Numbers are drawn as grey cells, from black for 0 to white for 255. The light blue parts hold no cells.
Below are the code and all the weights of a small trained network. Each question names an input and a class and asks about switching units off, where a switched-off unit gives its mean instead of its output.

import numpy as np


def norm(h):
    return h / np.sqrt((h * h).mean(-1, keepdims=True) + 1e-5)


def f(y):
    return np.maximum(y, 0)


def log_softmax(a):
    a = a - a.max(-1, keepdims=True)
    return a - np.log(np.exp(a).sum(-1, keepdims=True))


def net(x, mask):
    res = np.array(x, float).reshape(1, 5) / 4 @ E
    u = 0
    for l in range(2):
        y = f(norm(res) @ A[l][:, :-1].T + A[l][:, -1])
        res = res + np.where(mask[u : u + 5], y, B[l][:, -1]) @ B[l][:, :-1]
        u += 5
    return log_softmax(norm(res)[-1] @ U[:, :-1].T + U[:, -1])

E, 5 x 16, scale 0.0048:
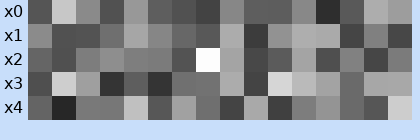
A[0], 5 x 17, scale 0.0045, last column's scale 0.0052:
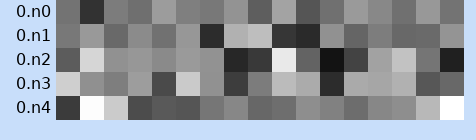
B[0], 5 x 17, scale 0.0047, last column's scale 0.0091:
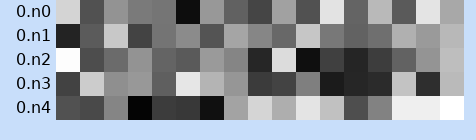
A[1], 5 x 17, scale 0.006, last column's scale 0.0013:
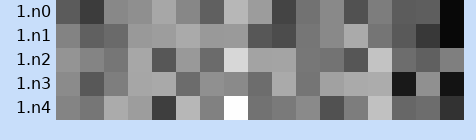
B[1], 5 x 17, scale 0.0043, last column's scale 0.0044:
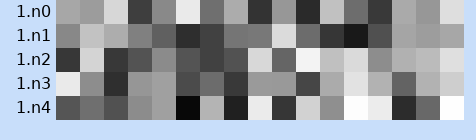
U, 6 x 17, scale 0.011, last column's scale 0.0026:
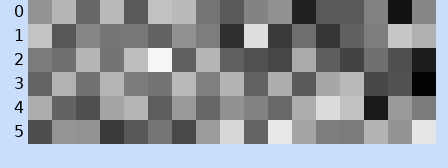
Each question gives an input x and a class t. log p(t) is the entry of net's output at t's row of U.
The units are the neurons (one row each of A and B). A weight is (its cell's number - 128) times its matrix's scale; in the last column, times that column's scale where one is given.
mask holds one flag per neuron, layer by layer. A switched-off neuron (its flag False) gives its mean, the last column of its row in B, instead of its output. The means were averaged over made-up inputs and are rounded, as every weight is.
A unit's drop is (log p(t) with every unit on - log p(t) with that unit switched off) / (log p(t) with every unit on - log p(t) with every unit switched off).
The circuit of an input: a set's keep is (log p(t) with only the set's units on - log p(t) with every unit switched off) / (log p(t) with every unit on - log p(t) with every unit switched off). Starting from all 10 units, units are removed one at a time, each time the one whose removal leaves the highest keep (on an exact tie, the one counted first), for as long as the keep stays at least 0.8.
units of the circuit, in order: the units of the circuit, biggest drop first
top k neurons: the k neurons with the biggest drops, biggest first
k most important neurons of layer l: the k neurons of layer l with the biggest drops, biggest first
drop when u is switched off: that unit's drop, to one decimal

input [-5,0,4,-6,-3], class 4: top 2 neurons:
[1.n4; 0.n4]
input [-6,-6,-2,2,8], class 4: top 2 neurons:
[1.n3; 0.n4]
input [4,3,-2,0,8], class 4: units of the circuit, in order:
[0.n3; 0.n4; 0.n2]
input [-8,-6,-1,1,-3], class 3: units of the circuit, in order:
[1.n4; 0.n4]
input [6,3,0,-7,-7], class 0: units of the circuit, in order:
[0.n4]
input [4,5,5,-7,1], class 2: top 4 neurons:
[0.n1; 0.n4; 0.n2; 1.n0]
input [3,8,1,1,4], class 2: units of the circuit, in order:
[0.n4; 1.n0]
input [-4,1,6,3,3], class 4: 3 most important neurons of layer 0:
[0.n4; 0.n3; 0.n0]
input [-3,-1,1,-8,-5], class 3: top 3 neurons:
[1.n4; 0.n4; 1.n2]
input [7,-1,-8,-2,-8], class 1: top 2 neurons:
[0.n2; 0.n4]
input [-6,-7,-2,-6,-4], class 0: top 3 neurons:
[0.n3; 0.n4; 0.n2]
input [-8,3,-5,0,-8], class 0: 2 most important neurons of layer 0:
[0.n3; 0.n4]
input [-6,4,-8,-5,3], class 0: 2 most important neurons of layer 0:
[0.n3; 0.n4]
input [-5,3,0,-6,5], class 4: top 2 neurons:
[1.n3; 0.n2]
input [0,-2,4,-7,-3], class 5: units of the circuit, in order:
[1.n2]
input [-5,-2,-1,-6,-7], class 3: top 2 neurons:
[1.n4; 1.n2]
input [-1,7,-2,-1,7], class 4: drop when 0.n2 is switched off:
0.1
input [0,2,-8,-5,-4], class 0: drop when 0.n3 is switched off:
0.2
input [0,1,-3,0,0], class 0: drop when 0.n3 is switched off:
0.4
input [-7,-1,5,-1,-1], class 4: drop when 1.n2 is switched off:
0.0
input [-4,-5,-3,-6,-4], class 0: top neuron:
[0.n3]
